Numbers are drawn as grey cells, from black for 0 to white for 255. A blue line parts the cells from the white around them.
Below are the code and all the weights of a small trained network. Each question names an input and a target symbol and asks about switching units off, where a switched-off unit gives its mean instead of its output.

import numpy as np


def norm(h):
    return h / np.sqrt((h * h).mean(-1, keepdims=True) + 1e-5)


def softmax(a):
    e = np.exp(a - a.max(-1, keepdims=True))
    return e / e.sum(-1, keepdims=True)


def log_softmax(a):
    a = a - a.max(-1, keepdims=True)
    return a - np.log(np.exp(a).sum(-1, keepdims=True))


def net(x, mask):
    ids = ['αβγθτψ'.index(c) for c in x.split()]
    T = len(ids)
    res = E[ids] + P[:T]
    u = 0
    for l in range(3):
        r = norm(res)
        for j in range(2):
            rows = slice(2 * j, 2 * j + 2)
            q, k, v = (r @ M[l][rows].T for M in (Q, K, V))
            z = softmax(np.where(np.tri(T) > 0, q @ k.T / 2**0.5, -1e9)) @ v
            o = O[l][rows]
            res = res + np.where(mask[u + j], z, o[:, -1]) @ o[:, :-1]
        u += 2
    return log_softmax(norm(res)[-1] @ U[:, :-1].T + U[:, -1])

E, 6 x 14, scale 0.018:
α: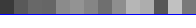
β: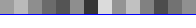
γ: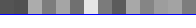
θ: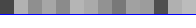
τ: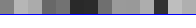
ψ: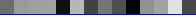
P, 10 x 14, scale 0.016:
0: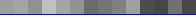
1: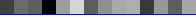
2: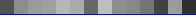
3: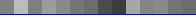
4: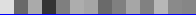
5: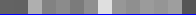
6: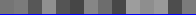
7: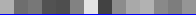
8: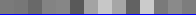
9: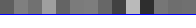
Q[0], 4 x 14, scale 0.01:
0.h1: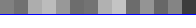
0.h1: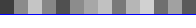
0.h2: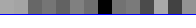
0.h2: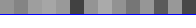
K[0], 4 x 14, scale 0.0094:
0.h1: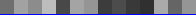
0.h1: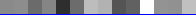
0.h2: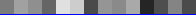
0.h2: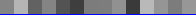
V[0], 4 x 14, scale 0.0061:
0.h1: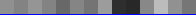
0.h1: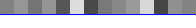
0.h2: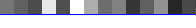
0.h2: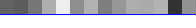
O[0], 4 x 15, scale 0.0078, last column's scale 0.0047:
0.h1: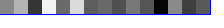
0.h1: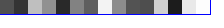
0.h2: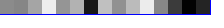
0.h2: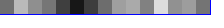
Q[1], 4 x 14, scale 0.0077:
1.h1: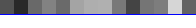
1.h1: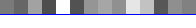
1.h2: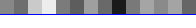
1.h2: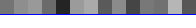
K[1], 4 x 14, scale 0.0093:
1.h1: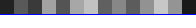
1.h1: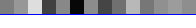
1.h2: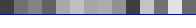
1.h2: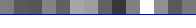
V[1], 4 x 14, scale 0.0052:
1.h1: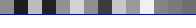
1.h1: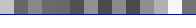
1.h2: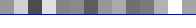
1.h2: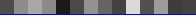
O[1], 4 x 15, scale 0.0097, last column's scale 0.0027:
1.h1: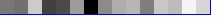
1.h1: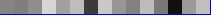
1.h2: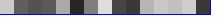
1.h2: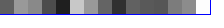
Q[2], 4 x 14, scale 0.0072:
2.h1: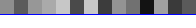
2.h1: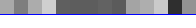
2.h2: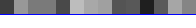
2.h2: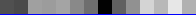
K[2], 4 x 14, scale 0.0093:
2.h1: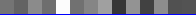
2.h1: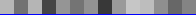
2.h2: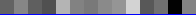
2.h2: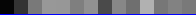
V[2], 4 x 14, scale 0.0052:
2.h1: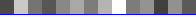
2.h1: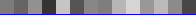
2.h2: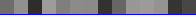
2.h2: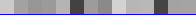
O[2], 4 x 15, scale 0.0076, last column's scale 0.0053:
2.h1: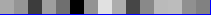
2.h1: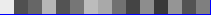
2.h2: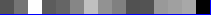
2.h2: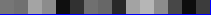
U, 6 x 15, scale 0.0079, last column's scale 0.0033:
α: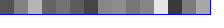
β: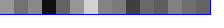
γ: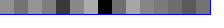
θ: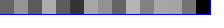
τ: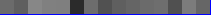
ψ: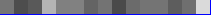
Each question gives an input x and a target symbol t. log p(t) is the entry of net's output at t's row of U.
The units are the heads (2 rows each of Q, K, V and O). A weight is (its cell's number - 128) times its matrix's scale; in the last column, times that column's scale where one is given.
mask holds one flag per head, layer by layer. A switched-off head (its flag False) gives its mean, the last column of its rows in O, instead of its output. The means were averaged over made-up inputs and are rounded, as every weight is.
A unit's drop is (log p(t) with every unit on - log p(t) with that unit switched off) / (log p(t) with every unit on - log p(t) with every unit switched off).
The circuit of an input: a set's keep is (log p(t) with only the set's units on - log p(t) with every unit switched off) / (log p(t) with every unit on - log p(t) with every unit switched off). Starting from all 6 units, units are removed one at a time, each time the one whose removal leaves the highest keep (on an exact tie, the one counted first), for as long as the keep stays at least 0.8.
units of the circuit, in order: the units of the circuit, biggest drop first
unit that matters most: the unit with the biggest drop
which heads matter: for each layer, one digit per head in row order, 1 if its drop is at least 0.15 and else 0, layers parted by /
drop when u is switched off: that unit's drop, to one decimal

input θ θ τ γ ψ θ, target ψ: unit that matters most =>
0.h2
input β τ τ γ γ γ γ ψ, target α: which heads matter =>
00 / 11 / 10
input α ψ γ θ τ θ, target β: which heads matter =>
01 / 00 / 00
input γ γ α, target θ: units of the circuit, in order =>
(2.h1, 0.h2)
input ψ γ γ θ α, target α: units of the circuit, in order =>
(0.h1, 1.h1)
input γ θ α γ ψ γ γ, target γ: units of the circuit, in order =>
(0.h1, 2.h1)
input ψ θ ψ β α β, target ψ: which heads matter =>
11 / 00 / 00
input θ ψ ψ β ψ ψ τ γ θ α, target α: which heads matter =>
10 / 00 / 10
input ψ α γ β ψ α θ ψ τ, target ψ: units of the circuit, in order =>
(0.h2, 0.h1)
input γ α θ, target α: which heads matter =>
10 / 00 / 00
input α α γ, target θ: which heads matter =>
11 / 10 / 10
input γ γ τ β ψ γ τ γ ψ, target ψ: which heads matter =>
10 / 00 / 00
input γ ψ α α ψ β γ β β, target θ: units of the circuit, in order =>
(0.h1, 1.h1, 2.h1)
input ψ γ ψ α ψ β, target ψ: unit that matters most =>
0.h1
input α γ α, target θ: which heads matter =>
01 / 00 / 10
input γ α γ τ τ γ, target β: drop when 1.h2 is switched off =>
0.0
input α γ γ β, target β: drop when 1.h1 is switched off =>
0.6
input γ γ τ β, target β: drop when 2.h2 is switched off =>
0.1
